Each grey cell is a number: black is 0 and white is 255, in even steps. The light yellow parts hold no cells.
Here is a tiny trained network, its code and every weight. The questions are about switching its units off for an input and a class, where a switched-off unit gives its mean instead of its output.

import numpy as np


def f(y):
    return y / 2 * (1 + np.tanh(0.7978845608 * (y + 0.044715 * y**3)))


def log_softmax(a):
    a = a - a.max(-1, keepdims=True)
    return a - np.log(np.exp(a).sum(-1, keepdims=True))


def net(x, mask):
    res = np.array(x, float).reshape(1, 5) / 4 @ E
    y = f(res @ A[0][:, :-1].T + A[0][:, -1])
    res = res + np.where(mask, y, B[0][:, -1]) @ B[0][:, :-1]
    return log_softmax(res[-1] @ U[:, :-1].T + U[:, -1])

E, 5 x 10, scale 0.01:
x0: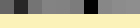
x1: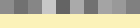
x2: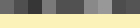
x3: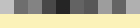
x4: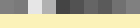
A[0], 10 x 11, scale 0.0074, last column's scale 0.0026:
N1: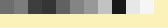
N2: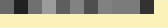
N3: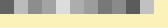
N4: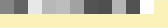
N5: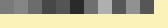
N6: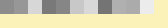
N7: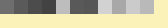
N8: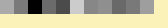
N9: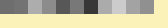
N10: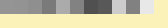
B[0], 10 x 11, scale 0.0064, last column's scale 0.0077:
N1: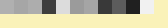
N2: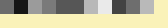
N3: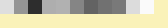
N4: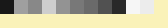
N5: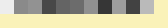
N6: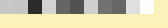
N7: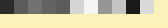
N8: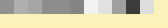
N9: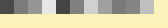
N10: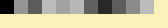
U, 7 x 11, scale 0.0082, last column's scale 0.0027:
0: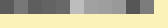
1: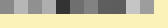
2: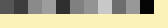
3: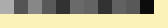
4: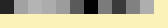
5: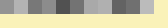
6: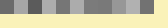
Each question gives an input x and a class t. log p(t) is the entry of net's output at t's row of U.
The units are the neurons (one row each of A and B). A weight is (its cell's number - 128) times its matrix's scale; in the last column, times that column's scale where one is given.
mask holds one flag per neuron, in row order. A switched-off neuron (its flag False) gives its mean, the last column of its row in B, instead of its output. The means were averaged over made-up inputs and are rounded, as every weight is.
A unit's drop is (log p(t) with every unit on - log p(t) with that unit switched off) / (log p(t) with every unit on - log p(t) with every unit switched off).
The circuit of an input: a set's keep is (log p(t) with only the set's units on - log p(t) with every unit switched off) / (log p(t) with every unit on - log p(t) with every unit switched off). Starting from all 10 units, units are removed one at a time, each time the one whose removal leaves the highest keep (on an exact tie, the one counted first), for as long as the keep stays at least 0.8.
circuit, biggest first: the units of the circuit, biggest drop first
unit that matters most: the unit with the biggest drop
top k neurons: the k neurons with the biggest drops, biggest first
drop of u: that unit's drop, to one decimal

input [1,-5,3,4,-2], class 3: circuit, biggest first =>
N5; N1
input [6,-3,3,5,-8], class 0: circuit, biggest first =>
N7
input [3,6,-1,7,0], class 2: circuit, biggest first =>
N9; N2
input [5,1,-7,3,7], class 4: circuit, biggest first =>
N4; N10
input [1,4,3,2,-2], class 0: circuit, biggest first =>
N6; N4
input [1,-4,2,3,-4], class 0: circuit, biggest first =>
N7; N6
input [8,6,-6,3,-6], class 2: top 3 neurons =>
N9; N2; N1
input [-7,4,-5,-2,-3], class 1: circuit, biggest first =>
N6; N7
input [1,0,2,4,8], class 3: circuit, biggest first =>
N5; N6
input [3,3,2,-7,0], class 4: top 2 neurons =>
N6; N4
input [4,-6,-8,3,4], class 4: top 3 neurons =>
N10; N4; N3
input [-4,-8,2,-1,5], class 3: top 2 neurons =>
N4; N8
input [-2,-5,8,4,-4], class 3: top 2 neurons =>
N5; N1
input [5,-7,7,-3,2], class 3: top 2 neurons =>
N5; N8
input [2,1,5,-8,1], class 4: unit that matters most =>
N6
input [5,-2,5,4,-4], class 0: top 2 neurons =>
N7; N8
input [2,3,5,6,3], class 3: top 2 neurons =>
N5; N1
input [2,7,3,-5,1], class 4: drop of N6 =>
0.3
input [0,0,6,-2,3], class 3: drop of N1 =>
-0.2
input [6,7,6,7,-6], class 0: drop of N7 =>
0.4
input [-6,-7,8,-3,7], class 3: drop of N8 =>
0.2
